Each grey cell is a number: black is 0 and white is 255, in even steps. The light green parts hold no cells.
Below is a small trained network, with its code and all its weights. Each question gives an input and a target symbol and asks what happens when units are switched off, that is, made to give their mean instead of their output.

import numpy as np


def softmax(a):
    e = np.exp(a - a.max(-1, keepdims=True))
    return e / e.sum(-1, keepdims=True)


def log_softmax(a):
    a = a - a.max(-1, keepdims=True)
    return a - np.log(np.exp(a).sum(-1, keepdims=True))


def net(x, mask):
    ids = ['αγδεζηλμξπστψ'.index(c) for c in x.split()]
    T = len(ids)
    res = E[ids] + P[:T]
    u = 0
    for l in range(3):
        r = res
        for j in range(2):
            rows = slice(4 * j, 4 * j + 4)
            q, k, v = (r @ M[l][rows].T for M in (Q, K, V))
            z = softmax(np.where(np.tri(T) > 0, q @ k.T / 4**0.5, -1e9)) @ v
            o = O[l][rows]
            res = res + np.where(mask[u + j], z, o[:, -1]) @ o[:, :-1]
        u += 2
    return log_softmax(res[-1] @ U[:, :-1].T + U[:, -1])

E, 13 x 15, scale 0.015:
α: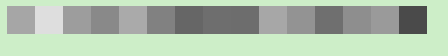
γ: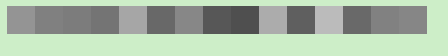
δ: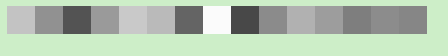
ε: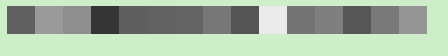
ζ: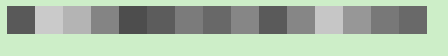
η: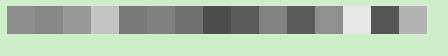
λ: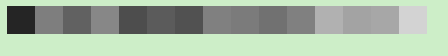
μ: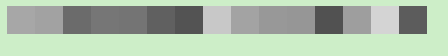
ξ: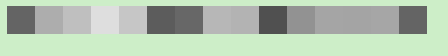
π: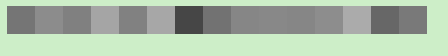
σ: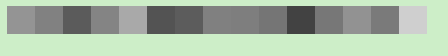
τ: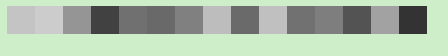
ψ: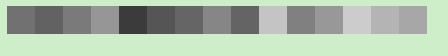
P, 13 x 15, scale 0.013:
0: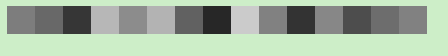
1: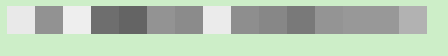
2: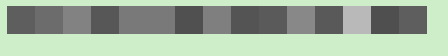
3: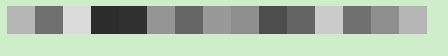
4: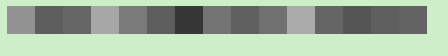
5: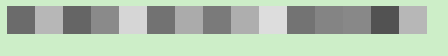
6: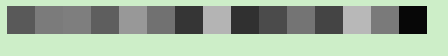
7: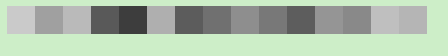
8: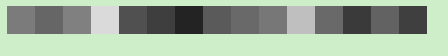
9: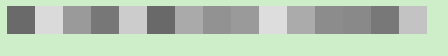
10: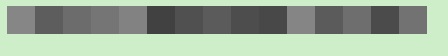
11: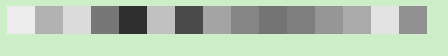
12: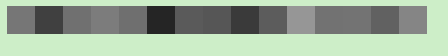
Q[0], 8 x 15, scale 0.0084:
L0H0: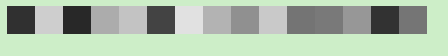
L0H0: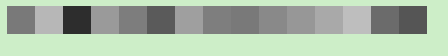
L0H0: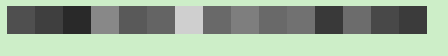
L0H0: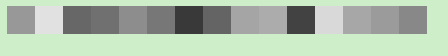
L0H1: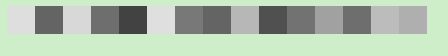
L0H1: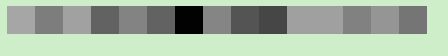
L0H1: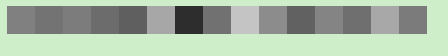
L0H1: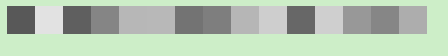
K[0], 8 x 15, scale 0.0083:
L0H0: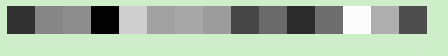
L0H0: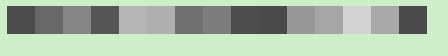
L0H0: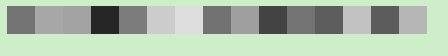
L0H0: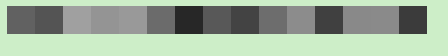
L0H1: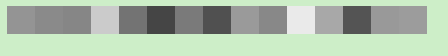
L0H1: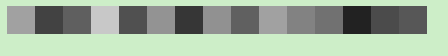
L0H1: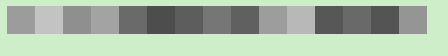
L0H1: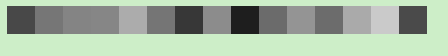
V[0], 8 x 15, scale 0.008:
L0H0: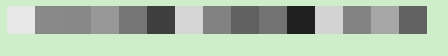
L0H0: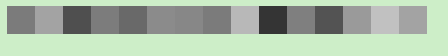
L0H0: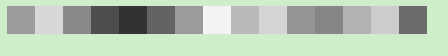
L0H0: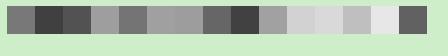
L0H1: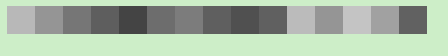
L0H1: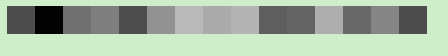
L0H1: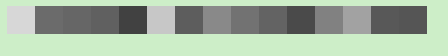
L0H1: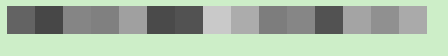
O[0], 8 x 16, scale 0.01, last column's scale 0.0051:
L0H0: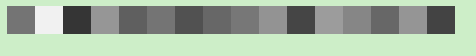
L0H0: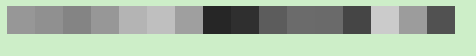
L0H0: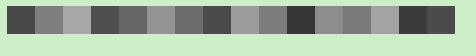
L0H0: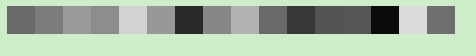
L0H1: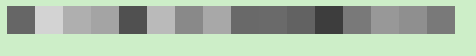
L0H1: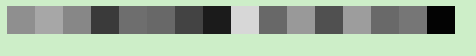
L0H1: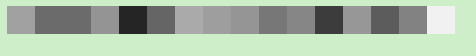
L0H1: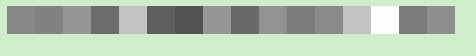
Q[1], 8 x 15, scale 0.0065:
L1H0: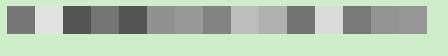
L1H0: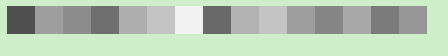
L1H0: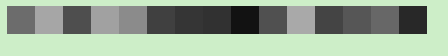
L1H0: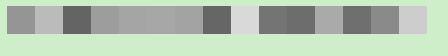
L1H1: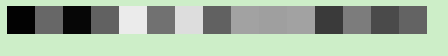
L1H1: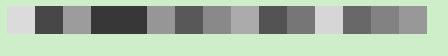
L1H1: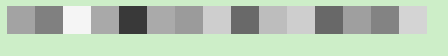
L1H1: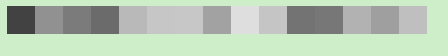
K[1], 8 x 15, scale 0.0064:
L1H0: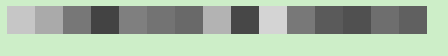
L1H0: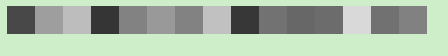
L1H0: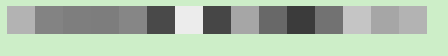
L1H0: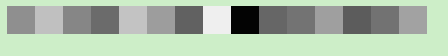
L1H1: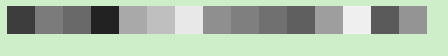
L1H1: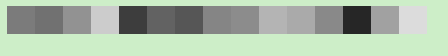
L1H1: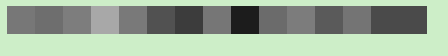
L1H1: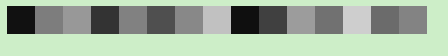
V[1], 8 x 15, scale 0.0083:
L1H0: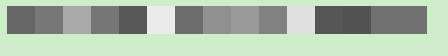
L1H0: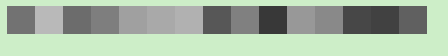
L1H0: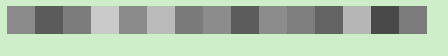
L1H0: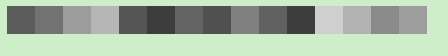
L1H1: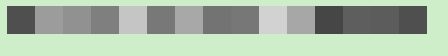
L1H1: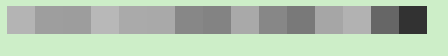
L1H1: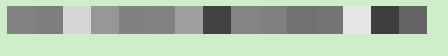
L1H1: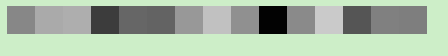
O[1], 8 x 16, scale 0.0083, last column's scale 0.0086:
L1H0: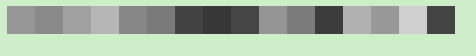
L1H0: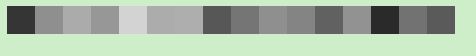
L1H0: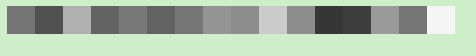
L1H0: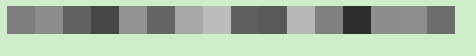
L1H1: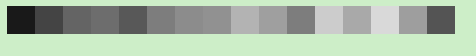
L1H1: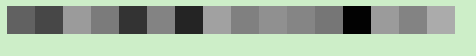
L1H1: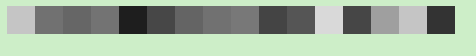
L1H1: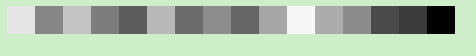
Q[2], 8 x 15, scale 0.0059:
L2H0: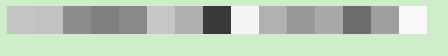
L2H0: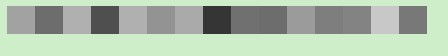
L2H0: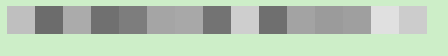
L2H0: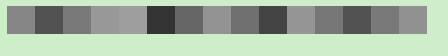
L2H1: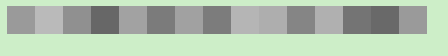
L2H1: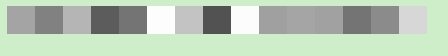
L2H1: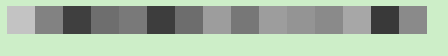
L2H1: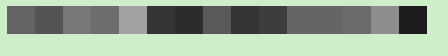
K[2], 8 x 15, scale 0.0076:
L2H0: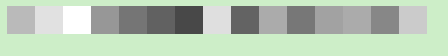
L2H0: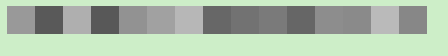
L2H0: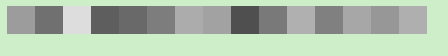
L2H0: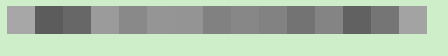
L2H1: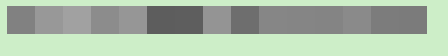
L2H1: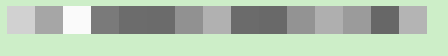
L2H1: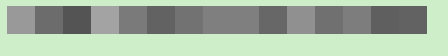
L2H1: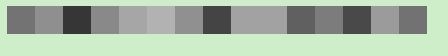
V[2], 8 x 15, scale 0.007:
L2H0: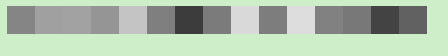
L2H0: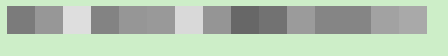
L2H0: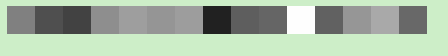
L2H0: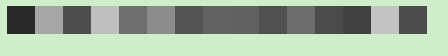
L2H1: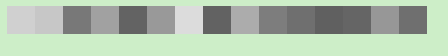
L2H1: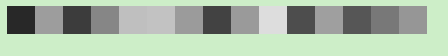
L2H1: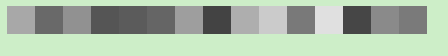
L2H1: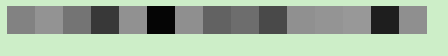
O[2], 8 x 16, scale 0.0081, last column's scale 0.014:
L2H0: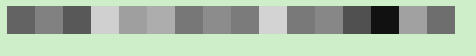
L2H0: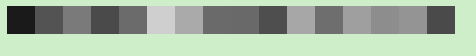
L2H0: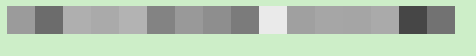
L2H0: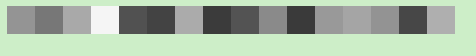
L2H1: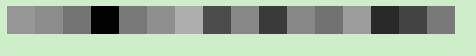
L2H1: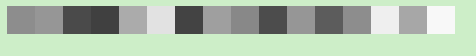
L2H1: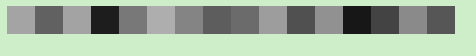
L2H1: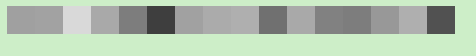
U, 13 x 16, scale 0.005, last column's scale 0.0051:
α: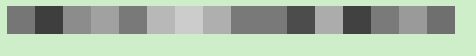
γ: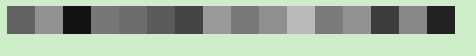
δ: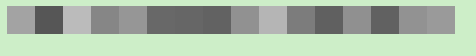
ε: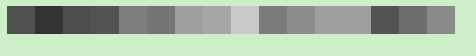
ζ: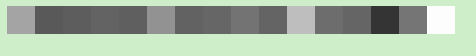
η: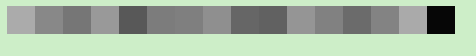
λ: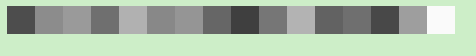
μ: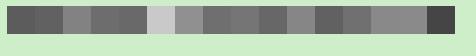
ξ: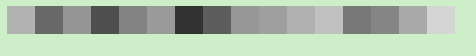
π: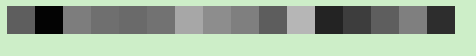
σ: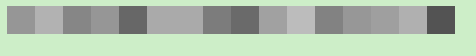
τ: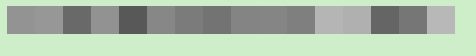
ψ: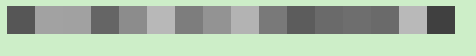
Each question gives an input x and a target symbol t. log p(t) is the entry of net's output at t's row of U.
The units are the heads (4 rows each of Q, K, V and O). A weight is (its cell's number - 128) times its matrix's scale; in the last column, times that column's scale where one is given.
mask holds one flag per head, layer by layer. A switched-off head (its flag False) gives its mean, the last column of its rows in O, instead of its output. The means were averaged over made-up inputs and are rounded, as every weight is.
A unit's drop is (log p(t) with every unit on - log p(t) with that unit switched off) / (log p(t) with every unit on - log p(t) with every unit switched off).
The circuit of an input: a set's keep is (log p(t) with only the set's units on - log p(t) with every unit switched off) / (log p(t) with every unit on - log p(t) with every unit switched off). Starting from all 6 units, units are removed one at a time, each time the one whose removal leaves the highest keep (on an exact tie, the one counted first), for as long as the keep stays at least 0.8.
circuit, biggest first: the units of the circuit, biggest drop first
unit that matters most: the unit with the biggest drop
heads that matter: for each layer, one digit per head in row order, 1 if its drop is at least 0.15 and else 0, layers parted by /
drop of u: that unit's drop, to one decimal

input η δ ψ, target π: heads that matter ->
00 / 10 / 00
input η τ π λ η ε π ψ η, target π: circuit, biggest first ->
L1H0
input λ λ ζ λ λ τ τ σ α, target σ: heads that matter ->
11 / 01 / 11
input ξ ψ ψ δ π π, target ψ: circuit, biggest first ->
L0H0; L0H1
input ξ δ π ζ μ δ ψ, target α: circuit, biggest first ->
L0H1; L1H0; L2H1; L1H1
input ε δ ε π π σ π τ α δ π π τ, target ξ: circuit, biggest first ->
L2H1; L2H0; L0H1; L1H1
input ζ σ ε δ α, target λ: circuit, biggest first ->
L1H0; L0H1
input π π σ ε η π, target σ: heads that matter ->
11 / 01 / 00
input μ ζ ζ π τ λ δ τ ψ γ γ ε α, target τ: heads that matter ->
10 / 10 / 10
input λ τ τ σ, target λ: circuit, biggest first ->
L0H0; L1H1; L2H0
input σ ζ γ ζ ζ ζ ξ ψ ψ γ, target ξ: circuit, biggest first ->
L0H1; L1H1
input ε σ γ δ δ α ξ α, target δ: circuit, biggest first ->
L0H0; L2H1
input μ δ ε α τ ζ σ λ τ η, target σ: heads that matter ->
11 / 11 / 10
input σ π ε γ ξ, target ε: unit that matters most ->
L1H0
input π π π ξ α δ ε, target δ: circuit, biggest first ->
L2H0; L1H0; L0H0
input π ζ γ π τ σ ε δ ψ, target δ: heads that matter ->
11 / 10 / 10
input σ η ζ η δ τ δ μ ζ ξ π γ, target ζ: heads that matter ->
00 / 01 / 11
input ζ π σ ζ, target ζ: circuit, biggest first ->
L0H1; L1H1; L2H0
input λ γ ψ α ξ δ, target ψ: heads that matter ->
11 / 01 / 10
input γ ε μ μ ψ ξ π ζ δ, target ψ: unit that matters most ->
L2H1
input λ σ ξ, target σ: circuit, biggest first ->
L0H0; L2H1; L1H1; L2H0
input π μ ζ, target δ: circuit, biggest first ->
L2H0; L0H1; L1H0; L0H0
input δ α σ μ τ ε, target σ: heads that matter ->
11 / 01 / 00
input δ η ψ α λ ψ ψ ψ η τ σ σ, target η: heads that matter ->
11 / 01 / 11
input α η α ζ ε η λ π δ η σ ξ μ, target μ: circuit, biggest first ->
L2H1; L0H1; L1H1; L1H0
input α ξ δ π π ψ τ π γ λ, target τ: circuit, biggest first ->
L0H0; L1H1; L1H0
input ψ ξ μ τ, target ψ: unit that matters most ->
L0H0
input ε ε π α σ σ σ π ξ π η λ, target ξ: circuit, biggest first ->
L0H1; L1H1
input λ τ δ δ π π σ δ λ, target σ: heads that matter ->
11 / 01 / 11
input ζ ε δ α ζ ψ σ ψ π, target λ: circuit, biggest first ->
L1H0; L0H1
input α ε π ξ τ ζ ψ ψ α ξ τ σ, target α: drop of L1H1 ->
0.2
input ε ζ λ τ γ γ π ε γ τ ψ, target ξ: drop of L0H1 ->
0.5
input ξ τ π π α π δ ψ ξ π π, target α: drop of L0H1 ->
0.8
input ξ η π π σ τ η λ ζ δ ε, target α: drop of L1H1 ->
0.1
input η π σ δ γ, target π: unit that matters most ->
L1H0
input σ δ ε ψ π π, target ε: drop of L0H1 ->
0.0
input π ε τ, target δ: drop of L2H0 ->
0.5
